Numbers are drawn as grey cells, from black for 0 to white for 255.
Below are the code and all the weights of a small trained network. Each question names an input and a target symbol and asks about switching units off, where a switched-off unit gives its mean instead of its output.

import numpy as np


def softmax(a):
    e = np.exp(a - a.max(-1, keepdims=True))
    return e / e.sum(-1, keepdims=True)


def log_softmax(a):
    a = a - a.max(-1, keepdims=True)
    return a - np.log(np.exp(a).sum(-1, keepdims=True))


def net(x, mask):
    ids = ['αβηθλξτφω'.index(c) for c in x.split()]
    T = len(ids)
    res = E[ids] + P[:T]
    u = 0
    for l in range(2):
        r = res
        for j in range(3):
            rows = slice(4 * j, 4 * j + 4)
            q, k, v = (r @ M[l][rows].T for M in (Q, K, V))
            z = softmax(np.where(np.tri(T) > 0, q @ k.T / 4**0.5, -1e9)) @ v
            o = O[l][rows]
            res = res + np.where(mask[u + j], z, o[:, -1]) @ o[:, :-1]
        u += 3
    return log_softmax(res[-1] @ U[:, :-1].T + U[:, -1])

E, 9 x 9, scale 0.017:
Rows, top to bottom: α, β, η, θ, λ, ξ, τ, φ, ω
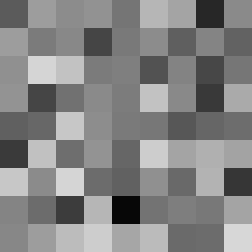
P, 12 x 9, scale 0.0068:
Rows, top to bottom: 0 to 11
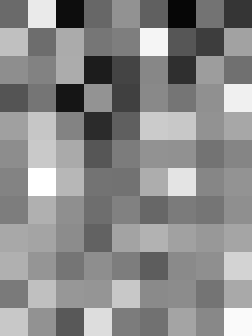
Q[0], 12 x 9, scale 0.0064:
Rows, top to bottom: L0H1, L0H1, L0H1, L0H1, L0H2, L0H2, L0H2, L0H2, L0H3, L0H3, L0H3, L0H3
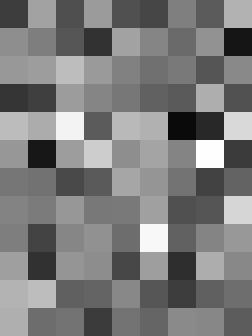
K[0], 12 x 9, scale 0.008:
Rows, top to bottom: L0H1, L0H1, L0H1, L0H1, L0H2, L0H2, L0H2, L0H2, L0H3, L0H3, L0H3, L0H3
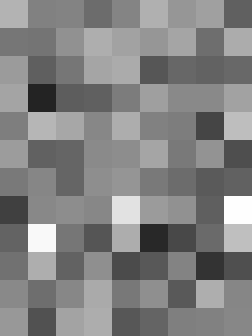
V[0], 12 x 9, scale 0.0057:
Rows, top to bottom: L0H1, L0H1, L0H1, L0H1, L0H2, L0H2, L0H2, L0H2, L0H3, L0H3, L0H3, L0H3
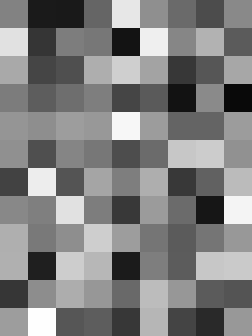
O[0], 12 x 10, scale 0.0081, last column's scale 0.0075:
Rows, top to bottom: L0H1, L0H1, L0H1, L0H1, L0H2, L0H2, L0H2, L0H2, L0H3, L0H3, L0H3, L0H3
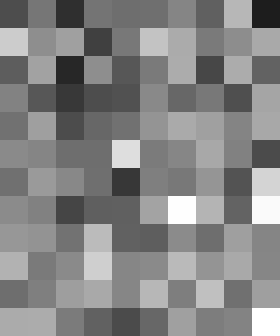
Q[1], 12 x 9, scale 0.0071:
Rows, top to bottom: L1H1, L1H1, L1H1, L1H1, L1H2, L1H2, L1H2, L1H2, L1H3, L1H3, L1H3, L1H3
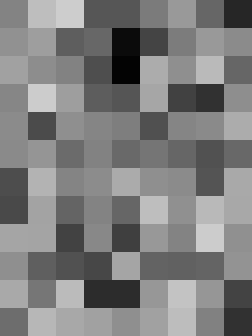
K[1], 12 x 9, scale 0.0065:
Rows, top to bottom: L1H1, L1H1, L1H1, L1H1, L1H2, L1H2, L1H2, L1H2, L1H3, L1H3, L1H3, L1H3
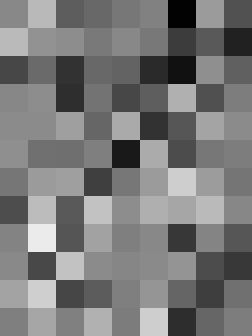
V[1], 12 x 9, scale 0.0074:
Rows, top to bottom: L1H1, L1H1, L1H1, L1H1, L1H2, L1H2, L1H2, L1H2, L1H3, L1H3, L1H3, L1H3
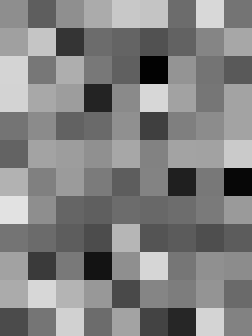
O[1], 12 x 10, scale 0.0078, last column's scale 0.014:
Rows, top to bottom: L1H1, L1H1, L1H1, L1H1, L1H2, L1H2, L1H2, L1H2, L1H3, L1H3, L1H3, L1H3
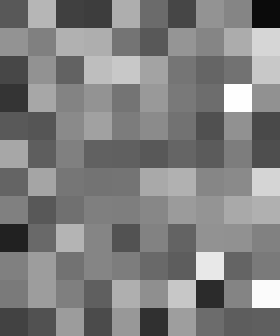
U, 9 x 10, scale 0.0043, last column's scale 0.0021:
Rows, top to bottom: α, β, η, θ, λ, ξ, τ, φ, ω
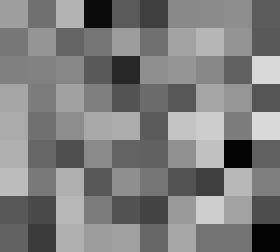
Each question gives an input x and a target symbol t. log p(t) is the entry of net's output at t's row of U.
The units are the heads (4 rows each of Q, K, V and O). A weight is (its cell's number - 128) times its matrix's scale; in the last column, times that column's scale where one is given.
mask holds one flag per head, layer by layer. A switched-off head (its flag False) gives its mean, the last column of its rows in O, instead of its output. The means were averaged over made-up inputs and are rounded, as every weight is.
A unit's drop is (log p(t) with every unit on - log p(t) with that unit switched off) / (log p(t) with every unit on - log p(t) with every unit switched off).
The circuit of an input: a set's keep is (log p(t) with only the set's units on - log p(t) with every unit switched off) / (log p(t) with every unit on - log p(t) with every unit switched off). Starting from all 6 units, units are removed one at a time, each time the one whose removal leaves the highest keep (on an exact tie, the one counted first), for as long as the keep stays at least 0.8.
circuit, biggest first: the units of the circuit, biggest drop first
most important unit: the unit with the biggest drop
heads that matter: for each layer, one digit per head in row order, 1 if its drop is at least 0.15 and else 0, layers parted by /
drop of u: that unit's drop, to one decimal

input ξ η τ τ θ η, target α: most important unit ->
L1H1
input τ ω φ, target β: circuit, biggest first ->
(L1H1, L0H1, L1H3)
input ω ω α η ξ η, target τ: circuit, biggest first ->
(L1H3, L1H2, L0H1)
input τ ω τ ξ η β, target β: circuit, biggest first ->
(L1H1, L0H1)
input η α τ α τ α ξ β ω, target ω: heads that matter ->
111 / 101
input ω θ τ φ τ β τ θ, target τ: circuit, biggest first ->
(L1H3, L0H1, L1H2, L0H3)
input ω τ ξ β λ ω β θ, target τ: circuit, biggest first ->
(L1H3, L0H1, L1H2, L1H1)
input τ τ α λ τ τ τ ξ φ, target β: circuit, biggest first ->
(L1H1, L1H3)
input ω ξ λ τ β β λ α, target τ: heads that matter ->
100 / 011
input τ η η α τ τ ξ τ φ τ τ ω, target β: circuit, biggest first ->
(L1H1, L0H2)
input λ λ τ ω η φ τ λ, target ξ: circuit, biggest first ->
(L1H1, L0H1, L0H2)
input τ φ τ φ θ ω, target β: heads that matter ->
100 / 100
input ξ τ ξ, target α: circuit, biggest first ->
(L1H1, L1H3, L0H1, L0H2)
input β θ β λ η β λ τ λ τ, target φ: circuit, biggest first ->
(L1H3, L0H3, L0H1, L1H1)
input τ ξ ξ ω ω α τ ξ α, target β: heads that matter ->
100 / 101
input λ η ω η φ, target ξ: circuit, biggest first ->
(L1H1, L0H1, L0H2)
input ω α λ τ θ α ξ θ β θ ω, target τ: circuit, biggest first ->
(L1H3, L1H2, L0H1)
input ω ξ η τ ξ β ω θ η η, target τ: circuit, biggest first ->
(L1H3, L0H1, L1H2, L1H1)
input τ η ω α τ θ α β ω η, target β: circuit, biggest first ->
(L1H1, L0H1)
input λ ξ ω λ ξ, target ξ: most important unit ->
L1H1
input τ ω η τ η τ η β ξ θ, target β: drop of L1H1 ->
1.0
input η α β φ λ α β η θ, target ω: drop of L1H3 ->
0.6
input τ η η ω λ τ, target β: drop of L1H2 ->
0.1
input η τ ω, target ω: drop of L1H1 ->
0.6
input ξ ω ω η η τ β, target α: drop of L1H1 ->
0.5
